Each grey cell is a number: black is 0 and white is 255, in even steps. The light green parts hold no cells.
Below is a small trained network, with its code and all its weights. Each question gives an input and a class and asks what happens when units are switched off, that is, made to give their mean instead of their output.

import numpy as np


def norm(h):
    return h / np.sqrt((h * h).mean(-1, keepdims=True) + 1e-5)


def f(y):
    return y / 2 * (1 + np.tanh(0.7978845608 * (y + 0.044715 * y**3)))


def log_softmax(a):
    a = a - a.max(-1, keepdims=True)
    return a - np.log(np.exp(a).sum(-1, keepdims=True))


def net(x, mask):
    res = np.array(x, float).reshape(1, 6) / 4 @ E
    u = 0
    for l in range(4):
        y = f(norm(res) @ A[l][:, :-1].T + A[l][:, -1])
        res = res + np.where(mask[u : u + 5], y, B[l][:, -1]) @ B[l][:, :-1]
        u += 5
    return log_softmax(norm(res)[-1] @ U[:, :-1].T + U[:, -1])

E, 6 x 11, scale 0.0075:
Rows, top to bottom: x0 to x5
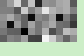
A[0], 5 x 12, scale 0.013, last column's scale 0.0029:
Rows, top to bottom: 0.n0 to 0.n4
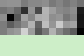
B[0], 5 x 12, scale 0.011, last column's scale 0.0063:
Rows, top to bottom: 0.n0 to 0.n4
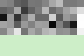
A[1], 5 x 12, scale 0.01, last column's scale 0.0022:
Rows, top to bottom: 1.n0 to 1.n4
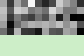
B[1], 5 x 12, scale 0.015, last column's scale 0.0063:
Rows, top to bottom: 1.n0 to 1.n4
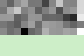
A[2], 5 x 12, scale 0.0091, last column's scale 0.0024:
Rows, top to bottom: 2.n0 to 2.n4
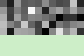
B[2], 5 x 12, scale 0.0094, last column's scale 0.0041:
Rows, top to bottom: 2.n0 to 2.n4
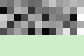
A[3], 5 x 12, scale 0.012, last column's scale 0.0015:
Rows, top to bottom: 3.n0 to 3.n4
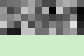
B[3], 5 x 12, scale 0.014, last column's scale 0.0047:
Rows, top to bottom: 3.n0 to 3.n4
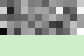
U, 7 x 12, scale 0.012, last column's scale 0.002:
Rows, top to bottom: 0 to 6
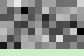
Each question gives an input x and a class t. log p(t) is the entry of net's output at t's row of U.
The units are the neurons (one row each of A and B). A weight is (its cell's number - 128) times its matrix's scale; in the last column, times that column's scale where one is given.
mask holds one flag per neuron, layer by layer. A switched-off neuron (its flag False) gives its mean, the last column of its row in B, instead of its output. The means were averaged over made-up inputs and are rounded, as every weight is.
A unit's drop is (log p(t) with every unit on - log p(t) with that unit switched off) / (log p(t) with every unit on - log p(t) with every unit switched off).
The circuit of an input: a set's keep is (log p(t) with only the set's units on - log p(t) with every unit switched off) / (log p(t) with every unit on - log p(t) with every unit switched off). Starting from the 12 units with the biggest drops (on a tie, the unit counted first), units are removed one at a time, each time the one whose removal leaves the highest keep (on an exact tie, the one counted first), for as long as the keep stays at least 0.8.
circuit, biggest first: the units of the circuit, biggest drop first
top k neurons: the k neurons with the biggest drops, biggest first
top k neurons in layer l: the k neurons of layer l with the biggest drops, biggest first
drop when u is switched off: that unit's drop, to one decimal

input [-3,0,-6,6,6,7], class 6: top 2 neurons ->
0.n2, 3.n4
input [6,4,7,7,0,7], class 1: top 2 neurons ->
0.n1, 1.n4
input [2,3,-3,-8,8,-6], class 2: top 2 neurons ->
1.n0, 2.n4
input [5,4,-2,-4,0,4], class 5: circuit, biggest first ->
0.n3
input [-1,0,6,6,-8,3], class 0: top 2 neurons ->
0.n4, 1.n1
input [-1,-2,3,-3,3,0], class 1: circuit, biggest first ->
0.n3, 1.n4
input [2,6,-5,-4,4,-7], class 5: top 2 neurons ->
0.n3, 3.n1
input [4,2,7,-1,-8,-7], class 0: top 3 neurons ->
0.n4, 0.n3, 1.n1
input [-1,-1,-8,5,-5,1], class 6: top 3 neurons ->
0.n2, 3.n4, 1.n2
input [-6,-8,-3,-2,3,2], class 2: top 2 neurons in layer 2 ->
2.n4, 2.n1
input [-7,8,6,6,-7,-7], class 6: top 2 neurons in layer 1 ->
1.n4, 1.n1
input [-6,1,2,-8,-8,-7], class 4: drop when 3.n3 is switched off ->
0.1
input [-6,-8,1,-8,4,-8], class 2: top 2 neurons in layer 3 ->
3.n0, 3.n2
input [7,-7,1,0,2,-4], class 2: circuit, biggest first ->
1.n0
